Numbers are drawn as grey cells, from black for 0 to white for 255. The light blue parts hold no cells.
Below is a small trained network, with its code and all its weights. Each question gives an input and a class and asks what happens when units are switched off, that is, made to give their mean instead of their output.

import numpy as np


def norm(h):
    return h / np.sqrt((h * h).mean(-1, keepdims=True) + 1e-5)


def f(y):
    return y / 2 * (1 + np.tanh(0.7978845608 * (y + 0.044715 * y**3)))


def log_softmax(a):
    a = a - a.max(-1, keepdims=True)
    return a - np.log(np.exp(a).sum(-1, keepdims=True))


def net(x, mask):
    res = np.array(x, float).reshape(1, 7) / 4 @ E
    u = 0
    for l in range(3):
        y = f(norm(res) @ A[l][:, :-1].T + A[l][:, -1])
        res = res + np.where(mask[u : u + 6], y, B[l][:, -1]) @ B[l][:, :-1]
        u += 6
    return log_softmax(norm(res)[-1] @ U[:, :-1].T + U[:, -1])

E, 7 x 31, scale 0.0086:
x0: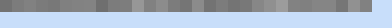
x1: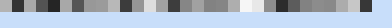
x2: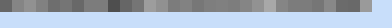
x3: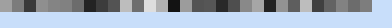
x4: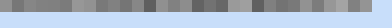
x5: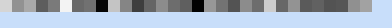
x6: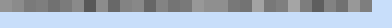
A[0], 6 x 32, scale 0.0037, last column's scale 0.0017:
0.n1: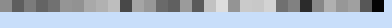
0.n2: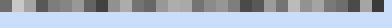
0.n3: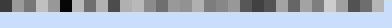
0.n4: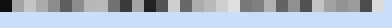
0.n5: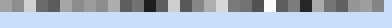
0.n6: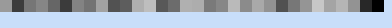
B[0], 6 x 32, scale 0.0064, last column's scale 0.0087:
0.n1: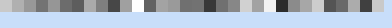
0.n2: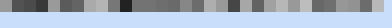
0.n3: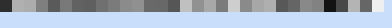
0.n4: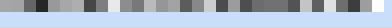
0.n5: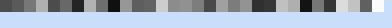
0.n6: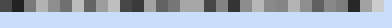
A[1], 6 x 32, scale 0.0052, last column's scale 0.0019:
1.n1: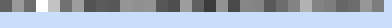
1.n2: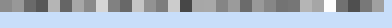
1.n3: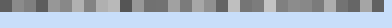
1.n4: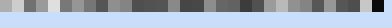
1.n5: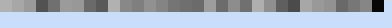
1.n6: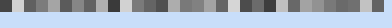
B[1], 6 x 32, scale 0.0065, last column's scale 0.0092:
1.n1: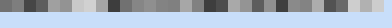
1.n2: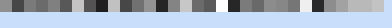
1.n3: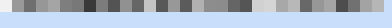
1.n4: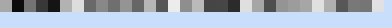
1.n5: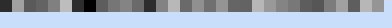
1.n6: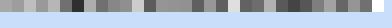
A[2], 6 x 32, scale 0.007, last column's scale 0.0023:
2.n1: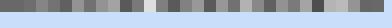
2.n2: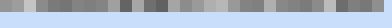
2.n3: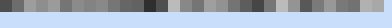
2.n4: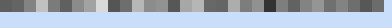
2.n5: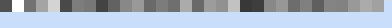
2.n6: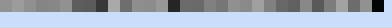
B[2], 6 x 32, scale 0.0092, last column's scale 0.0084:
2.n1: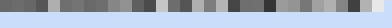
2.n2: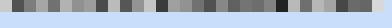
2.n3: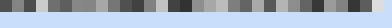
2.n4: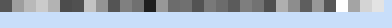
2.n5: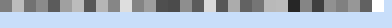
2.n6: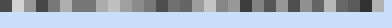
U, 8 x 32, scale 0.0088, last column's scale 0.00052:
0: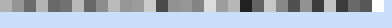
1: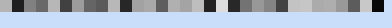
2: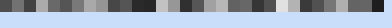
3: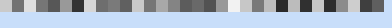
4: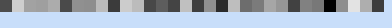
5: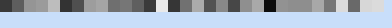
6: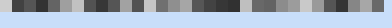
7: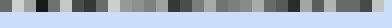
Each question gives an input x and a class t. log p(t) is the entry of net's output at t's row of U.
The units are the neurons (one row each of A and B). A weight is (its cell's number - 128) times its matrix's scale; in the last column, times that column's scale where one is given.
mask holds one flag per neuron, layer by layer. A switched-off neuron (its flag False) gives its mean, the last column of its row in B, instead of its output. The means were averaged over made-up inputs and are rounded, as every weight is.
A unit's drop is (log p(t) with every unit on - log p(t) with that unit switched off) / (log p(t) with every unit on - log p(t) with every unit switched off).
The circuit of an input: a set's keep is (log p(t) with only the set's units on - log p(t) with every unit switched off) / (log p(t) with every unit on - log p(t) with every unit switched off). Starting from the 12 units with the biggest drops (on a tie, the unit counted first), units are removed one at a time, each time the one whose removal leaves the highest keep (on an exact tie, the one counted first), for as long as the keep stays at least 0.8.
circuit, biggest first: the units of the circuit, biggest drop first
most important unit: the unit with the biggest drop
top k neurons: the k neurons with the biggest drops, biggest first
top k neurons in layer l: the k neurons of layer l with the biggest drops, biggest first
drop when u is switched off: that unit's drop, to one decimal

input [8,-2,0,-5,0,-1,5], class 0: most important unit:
0.n4
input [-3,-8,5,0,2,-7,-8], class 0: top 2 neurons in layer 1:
1.n3, 1.n2
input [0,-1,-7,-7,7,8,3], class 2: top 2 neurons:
0.n5, 2.n3
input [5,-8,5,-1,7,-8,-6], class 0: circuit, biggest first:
0.n5, 0.n4
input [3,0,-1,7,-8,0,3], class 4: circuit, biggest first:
1.n1, 1.n4
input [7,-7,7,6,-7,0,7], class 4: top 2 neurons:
1.n6, 0.n4
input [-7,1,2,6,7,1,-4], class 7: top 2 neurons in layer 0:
0.n5, 0.n6
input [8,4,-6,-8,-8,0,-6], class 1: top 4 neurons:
0.n4, 1.n2, 0.n3, 1.n6
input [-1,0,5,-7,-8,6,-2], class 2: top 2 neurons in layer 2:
2.n3, 2.n2
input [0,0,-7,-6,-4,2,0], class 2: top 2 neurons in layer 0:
0.n5, 0.n3
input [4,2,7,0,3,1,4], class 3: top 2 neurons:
0.n4, 0.n1
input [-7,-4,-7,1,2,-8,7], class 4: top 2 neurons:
0.n3, 2.n4
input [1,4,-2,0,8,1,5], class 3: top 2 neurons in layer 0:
0.n1, 0.n4
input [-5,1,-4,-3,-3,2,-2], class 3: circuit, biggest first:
0.n1
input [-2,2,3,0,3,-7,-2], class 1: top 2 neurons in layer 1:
1.n3, 1.n2
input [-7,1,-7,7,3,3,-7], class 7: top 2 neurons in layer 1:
1.n4, 1.n5
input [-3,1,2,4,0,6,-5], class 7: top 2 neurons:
2.n6, 0.n6
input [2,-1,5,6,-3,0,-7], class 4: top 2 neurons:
0.n4, 0.n6
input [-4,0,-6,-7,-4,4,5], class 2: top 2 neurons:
0.n5, 1.n6
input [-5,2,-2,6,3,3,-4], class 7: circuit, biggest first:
2.n6
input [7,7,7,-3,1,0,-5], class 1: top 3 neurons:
0.n3, 0.n6, 0.n4
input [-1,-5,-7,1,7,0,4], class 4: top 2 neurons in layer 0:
0.n4, 0.n3
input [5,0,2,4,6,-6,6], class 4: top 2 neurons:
0.n3, 1.n4
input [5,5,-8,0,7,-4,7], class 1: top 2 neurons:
0.n5, 1.n2
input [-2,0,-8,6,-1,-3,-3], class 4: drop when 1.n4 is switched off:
0.1
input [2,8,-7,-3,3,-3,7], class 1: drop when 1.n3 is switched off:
0.0
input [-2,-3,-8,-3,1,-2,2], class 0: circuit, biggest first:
0.n4
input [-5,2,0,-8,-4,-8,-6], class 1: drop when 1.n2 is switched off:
0.1
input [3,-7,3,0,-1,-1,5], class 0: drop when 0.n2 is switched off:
0.1
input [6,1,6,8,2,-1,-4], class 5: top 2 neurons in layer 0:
0.n4, 0.n3
